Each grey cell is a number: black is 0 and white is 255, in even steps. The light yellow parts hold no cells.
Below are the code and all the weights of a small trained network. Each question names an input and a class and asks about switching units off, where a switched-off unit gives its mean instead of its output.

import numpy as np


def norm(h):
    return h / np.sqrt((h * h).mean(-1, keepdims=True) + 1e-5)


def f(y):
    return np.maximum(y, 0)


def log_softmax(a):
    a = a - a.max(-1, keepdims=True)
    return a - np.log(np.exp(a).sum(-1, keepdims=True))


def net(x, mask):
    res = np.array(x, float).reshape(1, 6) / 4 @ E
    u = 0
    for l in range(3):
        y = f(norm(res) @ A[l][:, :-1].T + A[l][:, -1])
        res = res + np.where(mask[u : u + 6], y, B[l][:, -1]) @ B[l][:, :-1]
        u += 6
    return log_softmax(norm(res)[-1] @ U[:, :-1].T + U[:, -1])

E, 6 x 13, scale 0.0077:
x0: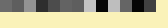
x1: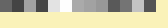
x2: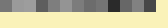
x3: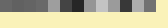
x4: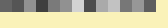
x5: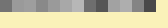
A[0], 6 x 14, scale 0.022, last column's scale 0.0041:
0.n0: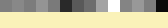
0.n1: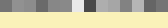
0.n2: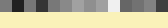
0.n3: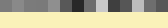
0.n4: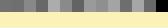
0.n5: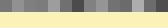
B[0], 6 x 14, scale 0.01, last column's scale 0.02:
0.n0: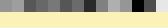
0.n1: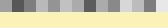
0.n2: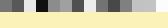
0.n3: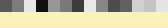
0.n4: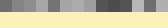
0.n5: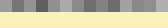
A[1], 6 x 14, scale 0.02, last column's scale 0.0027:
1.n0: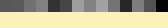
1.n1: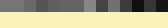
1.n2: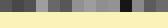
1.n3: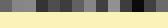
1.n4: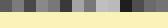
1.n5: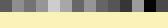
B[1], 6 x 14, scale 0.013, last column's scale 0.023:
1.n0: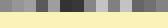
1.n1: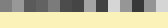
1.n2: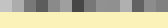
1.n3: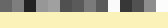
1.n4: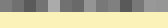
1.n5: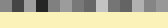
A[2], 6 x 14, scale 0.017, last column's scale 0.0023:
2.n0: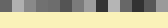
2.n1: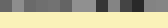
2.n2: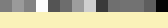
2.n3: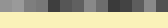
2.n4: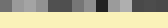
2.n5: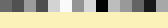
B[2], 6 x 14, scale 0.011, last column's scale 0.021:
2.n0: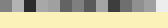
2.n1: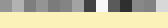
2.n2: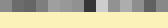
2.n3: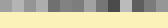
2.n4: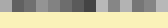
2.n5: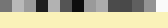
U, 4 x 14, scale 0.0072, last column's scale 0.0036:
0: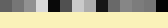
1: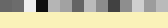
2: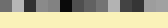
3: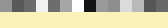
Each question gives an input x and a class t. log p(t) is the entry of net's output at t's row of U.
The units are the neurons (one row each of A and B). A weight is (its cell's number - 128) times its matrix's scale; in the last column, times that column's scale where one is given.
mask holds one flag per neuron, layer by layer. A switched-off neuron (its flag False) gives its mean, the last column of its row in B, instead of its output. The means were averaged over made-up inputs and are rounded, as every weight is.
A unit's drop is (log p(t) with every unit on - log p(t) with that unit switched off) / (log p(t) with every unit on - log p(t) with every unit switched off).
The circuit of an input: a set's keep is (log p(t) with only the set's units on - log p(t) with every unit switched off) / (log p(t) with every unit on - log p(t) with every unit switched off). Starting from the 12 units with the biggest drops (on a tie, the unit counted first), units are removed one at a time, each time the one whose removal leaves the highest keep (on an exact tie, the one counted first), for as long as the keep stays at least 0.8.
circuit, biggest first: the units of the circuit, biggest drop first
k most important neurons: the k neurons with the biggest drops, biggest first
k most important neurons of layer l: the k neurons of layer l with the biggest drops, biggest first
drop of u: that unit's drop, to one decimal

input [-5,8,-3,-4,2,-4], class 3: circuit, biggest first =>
(0.n1; 0.n2)
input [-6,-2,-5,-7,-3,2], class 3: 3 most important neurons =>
(0.n2; 0.n3; 2.n5)
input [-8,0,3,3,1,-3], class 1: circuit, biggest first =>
(0.n3)
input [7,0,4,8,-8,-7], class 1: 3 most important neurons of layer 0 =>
(0.n3; 0.n0; 0.n5)
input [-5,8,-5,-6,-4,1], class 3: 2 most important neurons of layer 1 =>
(1.n1; 1.n3)
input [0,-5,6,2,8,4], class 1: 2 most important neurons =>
(0.n1; 0.n2)
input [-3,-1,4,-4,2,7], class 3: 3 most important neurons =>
(0.n2; 0.n1; 0.n3)
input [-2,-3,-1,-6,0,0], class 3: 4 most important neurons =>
(0.n2; 0.n3; 2.n5; 1.n3)
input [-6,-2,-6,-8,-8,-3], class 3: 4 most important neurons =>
(0.n2; 0.n3; 2.n5; 1.n3)
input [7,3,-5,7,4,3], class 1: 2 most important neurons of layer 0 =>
(0.n2; 0.n4)
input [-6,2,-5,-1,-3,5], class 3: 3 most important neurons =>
(0.n2; 0.n3; 2.n5)
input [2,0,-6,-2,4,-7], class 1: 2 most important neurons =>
(0.n2; 1.n1)
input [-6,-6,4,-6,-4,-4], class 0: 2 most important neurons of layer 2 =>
(2.n5; 2.n3)
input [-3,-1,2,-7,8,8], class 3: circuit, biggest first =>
(0.n1)
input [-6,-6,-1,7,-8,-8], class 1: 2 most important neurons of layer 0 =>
(0.n3; 0.n5)
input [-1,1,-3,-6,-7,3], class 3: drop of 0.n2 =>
1.2
